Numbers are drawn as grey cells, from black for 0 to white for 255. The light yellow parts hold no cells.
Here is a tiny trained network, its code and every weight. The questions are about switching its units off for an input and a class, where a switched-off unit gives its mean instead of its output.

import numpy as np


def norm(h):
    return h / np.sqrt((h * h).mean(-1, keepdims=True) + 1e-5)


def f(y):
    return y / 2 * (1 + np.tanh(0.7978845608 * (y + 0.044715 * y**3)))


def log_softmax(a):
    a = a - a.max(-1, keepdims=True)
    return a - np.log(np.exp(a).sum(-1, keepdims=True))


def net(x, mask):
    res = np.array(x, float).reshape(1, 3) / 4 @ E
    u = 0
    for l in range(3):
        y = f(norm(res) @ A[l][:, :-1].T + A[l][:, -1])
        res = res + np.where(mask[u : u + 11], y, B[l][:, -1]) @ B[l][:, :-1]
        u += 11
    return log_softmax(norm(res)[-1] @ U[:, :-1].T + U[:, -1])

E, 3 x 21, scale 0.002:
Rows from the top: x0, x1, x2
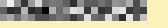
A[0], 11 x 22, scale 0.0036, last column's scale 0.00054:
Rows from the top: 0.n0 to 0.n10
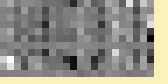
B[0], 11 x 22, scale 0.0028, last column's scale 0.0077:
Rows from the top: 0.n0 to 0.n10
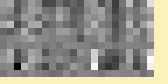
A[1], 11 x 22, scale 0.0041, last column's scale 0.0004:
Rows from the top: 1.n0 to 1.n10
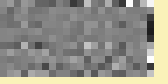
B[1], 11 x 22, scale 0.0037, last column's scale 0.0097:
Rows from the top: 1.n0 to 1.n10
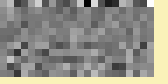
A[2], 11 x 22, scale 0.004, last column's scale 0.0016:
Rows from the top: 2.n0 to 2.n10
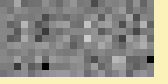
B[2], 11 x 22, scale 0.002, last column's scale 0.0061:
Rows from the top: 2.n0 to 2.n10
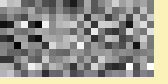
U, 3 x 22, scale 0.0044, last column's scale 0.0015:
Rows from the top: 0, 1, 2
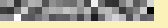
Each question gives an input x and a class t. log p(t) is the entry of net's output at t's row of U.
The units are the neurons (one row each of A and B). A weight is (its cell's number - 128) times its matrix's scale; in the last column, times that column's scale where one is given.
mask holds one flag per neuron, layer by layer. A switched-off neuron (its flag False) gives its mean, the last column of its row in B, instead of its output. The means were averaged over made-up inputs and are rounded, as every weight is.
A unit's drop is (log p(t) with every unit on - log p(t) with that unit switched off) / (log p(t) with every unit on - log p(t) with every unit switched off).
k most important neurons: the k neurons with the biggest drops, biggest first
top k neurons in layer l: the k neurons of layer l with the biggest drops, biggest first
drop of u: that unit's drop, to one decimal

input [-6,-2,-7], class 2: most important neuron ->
[1.n0]
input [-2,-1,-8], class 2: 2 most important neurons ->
[1.n0 0.n9]
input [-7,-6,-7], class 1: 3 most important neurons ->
[1.n0 0.n9 1.n6]
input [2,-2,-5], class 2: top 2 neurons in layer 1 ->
[1.n0 1.n7]
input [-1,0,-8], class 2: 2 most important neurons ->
[0.n9 1.n0]
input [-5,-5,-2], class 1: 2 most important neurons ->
[1.n0 0.n0]
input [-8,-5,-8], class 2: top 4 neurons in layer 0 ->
[0.n8 0.n3 0.n7 0.n0]
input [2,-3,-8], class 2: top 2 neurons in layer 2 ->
[2.n9 2.n4]
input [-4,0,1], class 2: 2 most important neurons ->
[0.n0 1.n0]
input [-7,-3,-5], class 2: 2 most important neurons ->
[1.n0 0.n8]
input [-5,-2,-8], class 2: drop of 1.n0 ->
0.4
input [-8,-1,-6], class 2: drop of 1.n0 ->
0.3
